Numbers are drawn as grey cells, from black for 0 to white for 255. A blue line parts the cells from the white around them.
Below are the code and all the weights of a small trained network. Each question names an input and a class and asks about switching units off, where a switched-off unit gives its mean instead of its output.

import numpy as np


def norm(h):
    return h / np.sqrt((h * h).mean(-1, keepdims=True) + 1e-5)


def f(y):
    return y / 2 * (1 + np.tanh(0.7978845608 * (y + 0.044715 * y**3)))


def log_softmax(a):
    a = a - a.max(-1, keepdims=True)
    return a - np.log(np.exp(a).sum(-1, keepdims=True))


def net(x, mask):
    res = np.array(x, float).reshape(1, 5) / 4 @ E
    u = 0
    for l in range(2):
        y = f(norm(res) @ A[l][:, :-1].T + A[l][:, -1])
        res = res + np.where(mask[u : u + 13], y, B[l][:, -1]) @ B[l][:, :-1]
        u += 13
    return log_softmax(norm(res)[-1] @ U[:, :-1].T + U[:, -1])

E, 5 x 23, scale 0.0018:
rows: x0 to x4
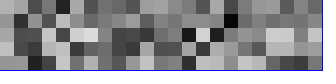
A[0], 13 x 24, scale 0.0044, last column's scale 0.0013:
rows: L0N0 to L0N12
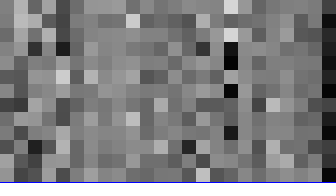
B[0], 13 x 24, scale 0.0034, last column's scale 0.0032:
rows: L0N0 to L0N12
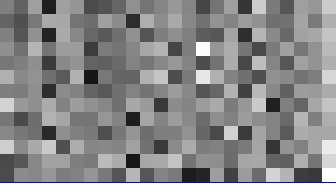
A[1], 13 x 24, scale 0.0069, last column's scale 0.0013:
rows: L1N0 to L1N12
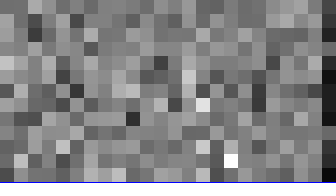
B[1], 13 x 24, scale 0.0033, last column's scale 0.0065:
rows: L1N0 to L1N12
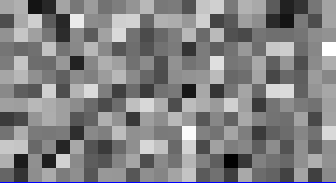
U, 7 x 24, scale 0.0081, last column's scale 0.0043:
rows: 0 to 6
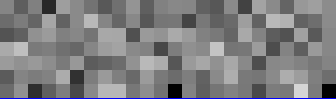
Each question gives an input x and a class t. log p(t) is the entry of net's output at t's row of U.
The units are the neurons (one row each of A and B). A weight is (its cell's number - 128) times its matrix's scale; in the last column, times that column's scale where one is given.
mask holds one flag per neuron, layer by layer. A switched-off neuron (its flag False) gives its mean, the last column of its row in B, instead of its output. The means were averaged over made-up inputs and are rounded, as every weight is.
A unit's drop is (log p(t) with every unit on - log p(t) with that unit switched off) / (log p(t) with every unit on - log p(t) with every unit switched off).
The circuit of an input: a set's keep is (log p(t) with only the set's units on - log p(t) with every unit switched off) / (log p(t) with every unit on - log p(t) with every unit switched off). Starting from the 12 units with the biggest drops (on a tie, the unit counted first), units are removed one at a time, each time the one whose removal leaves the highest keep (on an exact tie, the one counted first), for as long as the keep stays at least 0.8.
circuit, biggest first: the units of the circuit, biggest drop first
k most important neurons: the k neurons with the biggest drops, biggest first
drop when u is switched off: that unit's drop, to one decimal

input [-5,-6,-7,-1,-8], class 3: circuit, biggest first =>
[L1N0]
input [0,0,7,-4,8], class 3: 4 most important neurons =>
[L0N10 L1N3 L1N2 L1N4]
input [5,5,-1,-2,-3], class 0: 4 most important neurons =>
[L0N4 L0N6 L0N9 L0N5]
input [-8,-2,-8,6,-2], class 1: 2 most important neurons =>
[L1N6 L0N3]
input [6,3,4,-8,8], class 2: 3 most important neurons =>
[L0N1 L0N8 L0N7]
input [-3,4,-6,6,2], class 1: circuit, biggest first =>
[L1N6 L0N0]
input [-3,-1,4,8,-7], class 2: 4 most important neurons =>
[L0N11 L0N10 L1N8 L1N1]
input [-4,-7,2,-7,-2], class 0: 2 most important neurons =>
[L0N0 L0N2]
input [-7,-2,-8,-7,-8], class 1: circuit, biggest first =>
[L1N6 L1N3]
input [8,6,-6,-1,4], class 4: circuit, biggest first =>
[L0N3 L1N7]
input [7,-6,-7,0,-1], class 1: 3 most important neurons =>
[L1N6 L0N5 L1N3]
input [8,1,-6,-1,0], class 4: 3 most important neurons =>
[L0N3 L1N7 L0N12]
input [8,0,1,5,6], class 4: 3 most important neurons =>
[L0N3 L1N7 L0N7]
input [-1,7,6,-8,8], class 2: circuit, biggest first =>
[L1N12]
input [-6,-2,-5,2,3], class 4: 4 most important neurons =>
[L0N5 L0N12 L1N7 L1N10]
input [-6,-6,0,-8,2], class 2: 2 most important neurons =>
[L0N1 L0N8]
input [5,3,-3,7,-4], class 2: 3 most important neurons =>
[L0N11 L1N1 L0N5]
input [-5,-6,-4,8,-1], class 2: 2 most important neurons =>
[L0N11 L1N1]
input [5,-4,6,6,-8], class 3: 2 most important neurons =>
[L0N7 L1N3]
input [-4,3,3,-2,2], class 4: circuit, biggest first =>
[L0N5]
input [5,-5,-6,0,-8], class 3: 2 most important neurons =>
[L0N12 L0N7]
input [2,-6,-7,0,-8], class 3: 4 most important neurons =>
[L0N12 L0N7 L1N5 L1N0]
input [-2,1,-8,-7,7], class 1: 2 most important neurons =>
[L1N6 L0N11]
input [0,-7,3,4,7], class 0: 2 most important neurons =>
[L0N2 L0N0]
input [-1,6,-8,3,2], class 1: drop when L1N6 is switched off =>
0.7
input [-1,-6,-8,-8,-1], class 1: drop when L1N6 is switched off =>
0.9
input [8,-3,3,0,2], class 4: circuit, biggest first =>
[L0N3]
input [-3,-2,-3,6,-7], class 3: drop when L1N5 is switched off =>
0.2
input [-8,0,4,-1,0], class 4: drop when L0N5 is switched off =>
0.2
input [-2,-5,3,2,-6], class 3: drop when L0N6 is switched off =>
0.1
